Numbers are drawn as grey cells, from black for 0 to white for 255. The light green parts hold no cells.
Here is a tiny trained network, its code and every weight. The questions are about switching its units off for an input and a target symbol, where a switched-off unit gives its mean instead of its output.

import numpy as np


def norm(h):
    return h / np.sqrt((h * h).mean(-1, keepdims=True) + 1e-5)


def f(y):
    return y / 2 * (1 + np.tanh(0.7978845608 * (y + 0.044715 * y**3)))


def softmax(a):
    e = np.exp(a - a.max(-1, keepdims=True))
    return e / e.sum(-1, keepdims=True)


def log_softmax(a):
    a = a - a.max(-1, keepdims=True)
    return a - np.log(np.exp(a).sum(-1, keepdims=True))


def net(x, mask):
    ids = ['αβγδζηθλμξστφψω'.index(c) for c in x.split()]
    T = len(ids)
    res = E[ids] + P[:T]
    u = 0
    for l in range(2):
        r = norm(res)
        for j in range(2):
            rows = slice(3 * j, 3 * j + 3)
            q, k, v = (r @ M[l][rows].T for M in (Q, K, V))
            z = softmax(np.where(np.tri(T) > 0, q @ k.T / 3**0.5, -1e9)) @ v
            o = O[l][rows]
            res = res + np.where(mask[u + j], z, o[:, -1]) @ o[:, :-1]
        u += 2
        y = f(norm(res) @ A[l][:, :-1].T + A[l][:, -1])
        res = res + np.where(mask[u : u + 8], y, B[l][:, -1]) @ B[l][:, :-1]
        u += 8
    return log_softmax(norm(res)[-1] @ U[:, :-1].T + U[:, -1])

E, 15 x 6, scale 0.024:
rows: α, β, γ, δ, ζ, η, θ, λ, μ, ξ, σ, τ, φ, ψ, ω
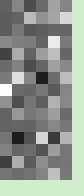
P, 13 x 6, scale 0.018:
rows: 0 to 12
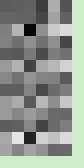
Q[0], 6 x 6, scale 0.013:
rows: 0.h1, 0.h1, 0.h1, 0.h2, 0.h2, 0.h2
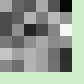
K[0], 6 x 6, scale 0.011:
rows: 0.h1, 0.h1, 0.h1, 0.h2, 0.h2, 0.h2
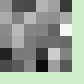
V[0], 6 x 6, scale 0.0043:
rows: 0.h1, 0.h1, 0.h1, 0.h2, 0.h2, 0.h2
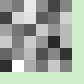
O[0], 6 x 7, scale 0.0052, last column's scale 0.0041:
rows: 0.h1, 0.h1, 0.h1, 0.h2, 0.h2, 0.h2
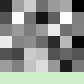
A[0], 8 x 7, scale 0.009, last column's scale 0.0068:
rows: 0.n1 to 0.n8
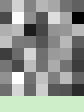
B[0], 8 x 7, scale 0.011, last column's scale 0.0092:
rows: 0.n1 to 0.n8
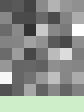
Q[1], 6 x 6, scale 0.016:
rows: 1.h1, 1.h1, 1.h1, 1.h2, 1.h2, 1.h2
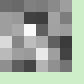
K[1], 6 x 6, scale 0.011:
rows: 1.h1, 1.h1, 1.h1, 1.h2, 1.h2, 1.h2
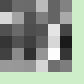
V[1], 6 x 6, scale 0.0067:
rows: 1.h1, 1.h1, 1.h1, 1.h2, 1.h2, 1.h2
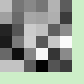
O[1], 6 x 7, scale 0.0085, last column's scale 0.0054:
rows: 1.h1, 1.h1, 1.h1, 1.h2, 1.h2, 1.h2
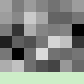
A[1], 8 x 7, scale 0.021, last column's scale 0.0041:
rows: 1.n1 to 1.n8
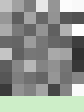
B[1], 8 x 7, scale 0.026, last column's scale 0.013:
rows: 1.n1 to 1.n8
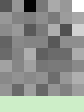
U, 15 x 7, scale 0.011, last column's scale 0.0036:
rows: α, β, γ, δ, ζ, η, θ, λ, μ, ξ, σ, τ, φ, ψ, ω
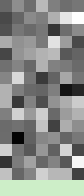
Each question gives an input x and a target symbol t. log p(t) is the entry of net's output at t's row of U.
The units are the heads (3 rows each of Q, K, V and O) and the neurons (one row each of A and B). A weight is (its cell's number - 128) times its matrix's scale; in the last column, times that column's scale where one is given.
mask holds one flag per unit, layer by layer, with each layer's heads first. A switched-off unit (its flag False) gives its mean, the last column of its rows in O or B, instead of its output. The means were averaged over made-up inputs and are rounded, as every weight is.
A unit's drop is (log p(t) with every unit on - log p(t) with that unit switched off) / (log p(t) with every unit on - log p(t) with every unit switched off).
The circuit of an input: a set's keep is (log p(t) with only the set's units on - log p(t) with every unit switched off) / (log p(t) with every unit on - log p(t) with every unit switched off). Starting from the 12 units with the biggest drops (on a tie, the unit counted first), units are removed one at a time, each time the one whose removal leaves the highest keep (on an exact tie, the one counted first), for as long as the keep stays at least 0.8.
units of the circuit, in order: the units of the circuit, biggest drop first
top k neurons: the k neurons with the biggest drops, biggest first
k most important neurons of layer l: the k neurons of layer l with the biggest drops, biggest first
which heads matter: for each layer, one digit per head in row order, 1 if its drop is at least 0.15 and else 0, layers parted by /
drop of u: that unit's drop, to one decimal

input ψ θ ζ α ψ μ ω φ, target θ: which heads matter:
00 / 01
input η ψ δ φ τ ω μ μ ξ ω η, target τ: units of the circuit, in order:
[1.h2, 1.n1]
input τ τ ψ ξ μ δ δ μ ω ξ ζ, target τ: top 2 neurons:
[1.n1, 1.n8]
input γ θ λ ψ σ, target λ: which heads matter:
01 / 01
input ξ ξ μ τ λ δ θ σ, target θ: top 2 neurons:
[1.n1, 0.n7]
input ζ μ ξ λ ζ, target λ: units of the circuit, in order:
[1.h2, 1.n1]
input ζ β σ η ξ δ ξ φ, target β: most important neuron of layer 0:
[0.n3]
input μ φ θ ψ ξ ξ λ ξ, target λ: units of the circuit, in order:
[1.n1, 1.h2]
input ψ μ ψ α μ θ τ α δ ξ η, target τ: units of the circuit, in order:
[0.n3, 1.h2, 1.n1]
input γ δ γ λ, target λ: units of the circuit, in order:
[1.n1, 0.h2, 1.n5]
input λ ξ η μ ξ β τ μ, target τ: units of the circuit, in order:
[1.h2, 1.n1]
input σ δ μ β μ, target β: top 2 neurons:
[1.n3, 1.n1]
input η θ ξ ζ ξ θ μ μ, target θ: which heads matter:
10 / 00
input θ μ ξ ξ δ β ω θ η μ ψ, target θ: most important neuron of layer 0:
[0.n1]
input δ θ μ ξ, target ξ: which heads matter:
01 / 00
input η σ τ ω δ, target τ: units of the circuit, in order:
[1.h2, 1.n1, 1.n3]
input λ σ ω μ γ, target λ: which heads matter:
00 / 01
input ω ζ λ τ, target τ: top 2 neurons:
[0.n7, 1.n1]
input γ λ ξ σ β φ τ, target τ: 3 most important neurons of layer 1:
[1.n8, 1.n1, 1.n7]
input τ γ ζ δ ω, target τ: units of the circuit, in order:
[1.n1, 1.n3]
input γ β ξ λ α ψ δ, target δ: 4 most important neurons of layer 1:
[1.n1, 1.n2, 1.n3, 1.n4]
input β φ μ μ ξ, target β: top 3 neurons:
[1.n3, 1.n1, 1.n7]
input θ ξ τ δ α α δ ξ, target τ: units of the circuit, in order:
[1.h2, 1.n1, 1.n3]
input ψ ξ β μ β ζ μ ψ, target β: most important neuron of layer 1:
[1.n3]
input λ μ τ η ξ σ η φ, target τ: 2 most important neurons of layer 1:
[1.n1, 1.n3]
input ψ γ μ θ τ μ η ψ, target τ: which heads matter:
01 / 01
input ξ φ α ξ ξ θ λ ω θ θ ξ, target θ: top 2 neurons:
[1.n1, 0.n7]
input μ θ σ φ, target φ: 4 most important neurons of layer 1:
[1.n2, 1.n3, 1.n1, 1.n7]
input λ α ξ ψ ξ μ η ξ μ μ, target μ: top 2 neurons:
[0.n3, 1.n2]
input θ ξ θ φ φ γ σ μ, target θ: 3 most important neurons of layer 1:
[1.n1, 1.n3, 1.n7]
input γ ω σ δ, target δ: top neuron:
[1.n1]
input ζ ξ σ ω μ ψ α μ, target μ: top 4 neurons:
[1.n1, 1.n3, 1.n2, 1.n5]
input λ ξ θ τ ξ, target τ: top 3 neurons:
[0.n3, 1.n1, 1.n8]
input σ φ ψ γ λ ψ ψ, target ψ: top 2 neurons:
[1.n8, 1.n4]
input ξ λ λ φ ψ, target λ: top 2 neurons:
[1.n1, 1.n8]
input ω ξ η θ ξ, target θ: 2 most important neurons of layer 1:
[1.n1, 1.n3]
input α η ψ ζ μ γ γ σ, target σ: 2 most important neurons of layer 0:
[0.n3, 0.n2]
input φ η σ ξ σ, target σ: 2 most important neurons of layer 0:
[0.n3, 0.n7]
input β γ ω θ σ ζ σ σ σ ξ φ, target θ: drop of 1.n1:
0.4
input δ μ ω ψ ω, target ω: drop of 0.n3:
0.4
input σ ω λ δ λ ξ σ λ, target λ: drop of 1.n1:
0.5
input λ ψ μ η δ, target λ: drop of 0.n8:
0.0
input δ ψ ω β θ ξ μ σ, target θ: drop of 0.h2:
0.1
